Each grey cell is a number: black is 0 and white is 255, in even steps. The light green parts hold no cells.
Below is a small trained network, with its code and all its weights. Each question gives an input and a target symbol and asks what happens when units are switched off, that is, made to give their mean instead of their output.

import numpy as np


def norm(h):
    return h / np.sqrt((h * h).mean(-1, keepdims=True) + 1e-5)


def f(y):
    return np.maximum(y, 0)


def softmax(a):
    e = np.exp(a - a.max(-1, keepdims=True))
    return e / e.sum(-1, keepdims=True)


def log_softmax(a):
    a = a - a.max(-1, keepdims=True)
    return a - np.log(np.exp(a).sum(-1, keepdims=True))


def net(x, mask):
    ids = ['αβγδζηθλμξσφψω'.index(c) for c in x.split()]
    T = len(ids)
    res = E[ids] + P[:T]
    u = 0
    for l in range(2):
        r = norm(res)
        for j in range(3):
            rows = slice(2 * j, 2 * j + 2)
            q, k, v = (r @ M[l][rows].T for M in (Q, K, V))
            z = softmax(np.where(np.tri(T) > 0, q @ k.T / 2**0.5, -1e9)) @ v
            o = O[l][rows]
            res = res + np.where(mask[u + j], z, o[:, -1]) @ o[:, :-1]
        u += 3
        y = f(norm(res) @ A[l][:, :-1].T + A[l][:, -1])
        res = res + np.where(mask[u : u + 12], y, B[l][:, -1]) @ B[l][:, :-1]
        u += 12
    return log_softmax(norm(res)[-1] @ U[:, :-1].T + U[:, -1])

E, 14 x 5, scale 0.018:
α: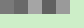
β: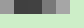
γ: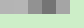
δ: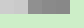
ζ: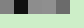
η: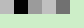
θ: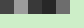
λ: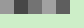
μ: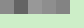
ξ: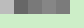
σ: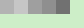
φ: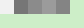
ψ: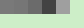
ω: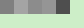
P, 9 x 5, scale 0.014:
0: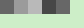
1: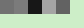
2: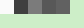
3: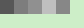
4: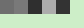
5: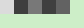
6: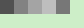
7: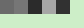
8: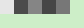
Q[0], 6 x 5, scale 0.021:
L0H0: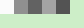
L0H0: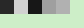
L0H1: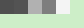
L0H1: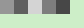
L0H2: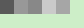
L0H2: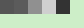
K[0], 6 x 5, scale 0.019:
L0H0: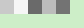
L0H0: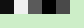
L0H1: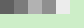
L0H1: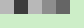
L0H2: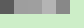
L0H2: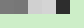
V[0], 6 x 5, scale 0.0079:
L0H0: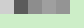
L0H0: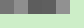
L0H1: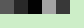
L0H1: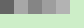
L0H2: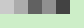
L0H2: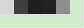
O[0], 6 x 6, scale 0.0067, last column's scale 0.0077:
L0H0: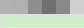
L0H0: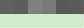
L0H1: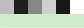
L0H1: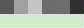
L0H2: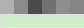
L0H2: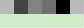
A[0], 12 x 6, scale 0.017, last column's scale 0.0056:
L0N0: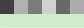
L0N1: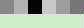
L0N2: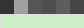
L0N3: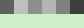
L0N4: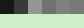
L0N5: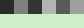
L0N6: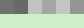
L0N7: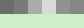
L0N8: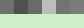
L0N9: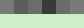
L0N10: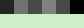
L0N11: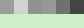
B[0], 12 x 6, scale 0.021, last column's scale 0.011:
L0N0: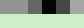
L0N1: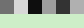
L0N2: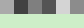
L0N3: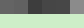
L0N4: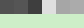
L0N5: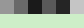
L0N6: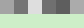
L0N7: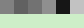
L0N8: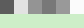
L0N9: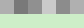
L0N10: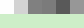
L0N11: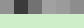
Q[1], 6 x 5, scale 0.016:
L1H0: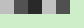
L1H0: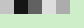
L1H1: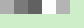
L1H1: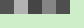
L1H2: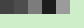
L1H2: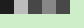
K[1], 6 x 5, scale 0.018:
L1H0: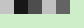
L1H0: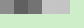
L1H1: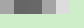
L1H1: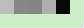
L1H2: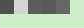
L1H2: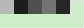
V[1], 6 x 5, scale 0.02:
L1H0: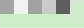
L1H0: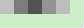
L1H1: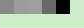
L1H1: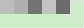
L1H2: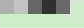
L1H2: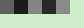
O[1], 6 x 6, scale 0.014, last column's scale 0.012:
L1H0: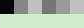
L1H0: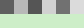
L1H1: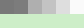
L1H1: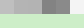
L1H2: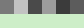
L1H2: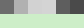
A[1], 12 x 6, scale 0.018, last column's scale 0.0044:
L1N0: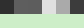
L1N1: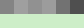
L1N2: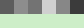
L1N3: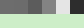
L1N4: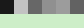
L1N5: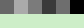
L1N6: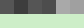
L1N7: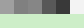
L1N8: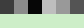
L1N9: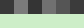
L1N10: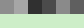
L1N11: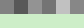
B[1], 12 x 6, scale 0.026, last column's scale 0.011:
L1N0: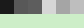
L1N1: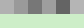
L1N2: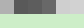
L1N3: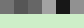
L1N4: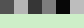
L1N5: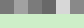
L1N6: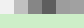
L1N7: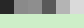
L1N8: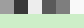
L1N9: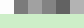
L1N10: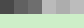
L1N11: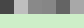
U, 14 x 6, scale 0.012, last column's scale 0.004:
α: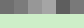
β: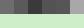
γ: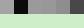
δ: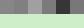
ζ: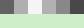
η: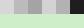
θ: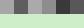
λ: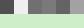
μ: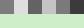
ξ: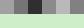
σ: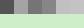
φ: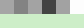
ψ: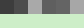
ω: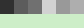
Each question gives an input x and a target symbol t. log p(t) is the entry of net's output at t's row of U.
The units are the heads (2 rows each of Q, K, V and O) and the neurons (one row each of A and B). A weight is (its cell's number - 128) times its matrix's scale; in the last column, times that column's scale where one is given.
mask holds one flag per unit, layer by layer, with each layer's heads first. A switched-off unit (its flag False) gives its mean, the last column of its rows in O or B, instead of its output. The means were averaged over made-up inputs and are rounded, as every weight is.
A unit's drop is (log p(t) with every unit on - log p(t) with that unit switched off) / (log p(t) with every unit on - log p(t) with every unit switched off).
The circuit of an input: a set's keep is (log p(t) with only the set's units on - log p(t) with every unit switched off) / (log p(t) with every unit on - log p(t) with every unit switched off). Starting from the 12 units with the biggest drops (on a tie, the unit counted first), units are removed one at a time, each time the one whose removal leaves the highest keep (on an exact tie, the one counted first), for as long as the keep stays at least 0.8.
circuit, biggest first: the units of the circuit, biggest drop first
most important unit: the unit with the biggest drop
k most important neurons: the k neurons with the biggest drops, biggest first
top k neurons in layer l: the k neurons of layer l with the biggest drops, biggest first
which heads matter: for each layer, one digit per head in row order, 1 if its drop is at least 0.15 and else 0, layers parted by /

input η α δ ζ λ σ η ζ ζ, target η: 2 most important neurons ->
(L0N8, L1N8)
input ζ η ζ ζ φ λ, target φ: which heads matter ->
000 / 011
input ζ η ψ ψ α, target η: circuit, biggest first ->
(L0N8, L1H1, L1H0)
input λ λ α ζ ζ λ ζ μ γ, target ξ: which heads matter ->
000 / 001
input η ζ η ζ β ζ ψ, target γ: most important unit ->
L0N4
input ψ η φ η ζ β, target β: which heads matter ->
110 / 110
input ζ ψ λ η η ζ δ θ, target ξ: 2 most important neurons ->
(L0N10, L0N5)
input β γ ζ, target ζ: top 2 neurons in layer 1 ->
(L1N11, L1N4)
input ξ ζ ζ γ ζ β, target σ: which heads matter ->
011 / 011
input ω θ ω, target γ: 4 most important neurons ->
(L0N8, L0N0, L0N5, L0N3)
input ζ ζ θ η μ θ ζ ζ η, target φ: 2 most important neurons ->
(L0N4, L1N6)
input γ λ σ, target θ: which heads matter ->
010 / 011
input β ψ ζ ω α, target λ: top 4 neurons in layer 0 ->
(L0N8, L0N0, L0N9, L0N10)
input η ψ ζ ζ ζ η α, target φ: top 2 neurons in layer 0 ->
(L0N6, L0N0)
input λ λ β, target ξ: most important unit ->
L1H2
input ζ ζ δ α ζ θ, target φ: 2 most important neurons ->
(L0N9, L0N4)
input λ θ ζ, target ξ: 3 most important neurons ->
(L0N7, L0N6, L0N1)
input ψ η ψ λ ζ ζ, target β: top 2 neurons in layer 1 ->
(L1N8, L1N7)
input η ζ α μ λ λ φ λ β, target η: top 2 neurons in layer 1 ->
(L1N8, L1N4)
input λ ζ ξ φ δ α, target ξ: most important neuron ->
(L0N8)
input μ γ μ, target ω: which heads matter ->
011 / 011
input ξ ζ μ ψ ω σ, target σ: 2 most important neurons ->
(L0N7, L0N9)
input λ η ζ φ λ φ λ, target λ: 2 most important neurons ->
(L0N1, L0N0)
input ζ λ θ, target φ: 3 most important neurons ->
(L0N4, L0N9, L1N6)
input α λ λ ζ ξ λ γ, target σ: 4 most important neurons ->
(L0N4, L0N0, L0N3, L0N8)
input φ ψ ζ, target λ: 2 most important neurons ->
(L0N11, L0N8)
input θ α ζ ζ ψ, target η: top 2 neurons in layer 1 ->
(L1N4, L1N0)
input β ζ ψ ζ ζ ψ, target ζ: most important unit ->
L0H2
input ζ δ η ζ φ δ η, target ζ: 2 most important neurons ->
(L0N6, L0N5)
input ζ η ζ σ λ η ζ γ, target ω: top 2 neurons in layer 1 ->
(L1N0, L1N4)
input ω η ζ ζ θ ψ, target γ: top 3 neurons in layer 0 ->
(L0N0, L0N3, L0N2)
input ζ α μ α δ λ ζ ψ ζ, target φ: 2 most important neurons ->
(L0N4, L1N6)
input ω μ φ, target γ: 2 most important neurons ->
(L0N0, L0N3)
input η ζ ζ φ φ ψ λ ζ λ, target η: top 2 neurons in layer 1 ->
(L1N8, L1N4)
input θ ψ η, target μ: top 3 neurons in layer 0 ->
(L0N4, L0N2, L0N9)
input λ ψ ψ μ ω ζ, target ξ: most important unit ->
L1H2
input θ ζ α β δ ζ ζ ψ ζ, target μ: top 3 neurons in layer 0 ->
(L0N8, L0N4, L0N2)
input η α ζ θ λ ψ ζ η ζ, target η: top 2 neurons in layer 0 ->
(L0N5, L0N10)
